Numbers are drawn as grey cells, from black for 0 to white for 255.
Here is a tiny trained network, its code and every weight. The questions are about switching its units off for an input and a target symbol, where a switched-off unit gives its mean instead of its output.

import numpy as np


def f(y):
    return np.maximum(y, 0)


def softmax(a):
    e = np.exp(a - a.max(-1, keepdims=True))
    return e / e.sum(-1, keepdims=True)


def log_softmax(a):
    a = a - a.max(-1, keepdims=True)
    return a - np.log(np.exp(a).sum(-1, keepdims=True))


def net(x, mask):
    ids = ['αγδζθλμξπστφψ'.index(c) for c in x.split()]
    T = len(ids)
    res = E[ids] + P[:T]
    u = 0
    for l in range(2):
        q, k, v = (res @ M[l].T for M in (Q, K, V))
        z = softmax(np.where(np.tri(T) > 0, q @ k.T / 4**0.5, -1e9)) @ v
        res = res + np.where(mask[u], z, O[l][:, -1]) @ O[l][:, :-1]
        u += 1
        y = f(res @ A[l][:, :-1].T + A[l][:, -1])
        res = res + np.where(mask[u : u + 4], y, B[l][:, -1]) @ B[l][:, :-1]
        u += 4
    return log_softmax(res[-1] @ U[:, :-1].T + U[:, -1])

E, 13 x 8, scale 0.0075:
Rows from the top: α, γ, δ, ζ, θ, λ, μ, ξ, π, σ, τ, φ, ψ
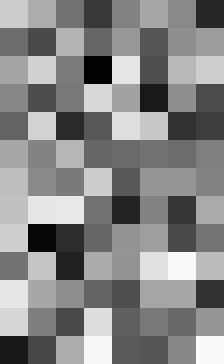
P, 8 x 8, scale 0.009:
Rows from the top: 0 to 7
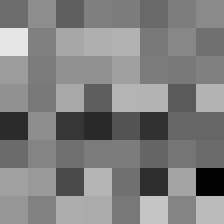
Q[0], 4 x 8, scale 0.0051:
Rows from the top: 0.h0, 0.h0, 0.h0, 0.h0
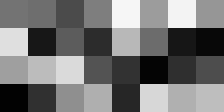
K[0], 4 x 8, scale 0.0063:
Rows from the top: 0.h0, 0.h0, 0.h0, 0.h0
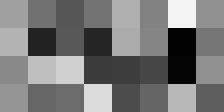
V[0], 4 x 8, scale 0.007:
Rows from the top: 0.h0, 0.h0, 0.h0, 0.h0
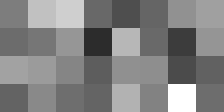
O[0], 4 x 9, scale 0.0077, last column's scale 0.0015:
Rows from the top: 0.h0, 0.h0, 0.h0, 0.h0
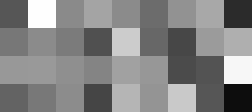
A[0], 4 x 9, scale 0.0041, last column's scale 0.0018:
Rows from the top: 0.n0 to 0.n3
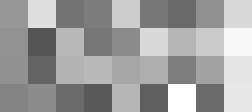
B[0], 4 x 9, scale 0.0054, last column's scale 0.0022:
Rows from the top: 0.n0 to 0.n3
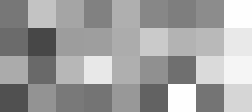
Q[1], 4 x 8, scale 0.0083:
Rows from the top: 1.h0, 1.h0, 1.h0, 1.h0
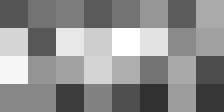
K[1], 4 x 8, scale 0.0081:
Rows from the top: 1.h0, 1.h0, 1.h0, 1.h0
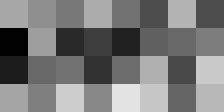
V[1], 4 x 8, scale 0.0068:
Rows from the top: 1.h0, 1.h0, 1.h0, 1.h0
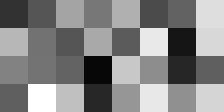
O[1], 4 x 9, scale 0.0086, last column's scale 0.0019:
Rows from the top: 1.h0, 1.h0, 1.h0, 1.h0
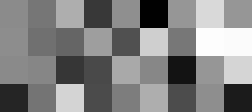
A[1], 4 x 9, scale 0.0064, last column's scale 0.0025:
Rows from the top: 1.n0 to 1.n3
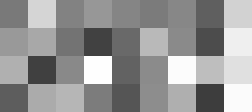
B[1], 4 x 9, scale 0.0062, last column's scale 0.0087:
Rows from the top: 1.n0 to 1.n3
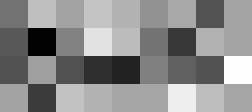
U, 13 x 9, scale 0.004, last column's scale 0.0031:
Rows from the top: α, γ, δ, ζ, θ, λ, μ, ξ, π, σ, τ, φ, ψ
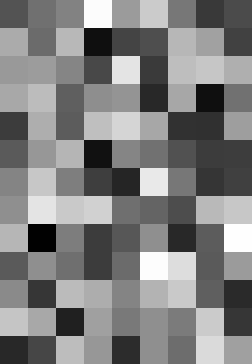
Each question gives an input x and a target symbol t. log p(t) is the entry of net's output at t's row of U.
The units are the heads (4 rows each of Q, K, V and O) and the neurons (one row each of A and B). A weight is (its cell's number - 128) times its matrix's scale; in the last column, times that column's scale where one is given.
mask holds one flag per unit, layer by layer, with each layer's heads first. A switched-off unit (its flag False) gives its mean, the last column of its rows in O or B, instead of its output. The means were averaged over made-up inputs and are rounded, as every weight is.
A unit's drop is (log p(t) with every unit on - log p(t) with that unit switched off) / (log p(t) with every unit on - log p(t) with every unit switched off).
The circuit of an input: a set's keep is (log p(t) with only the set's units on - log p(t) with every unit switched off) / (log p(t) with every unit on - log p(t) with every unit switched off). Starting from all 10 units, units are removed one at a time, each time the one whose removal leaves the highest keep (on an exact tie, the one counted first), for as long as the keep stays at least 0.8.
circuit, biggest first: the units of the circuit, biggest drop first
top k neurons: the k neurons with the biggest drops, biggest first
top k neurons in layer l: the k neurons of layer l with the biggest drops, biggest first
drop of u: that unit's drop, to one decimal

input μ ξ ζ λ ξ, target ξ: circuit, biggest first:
(0.h0; 1.n2)
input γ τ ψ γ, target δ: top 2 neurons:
(1.n2; 0.n2)
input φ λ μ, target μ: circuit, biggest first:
(1.n2; 1.h0; 0.h0)
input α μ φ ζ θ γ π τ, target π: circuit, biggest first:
(1.h0; 0.h0; 1.n1)
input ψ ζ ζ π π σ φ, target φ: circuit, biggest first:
(1.h0; 0.h0)
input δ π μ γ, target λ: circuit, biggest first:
(1.h0; 0.h0; 0.n3)
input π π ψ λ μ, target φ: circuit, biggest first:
(1.h0; 0.h0)
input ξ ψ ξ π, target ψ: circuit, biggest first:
(1.h0; 0.h0)
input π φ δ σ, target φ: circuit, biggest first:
(1.h0; 0.h0; 0.n1)
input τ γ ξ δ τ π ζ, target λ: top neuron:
(0.n0)
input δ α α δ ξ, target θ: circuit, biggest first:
(1.h0; 0.h0; 1.n0)
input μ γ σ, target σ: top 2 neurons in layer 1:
(1.n2; 1.n3)
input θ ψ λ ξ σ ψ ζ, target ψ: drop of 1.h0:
1.2
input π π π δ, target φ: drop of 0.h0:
0.3
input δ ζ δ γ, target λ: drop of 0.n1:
0.0
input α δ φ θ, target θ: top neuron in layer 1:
(1.n1)
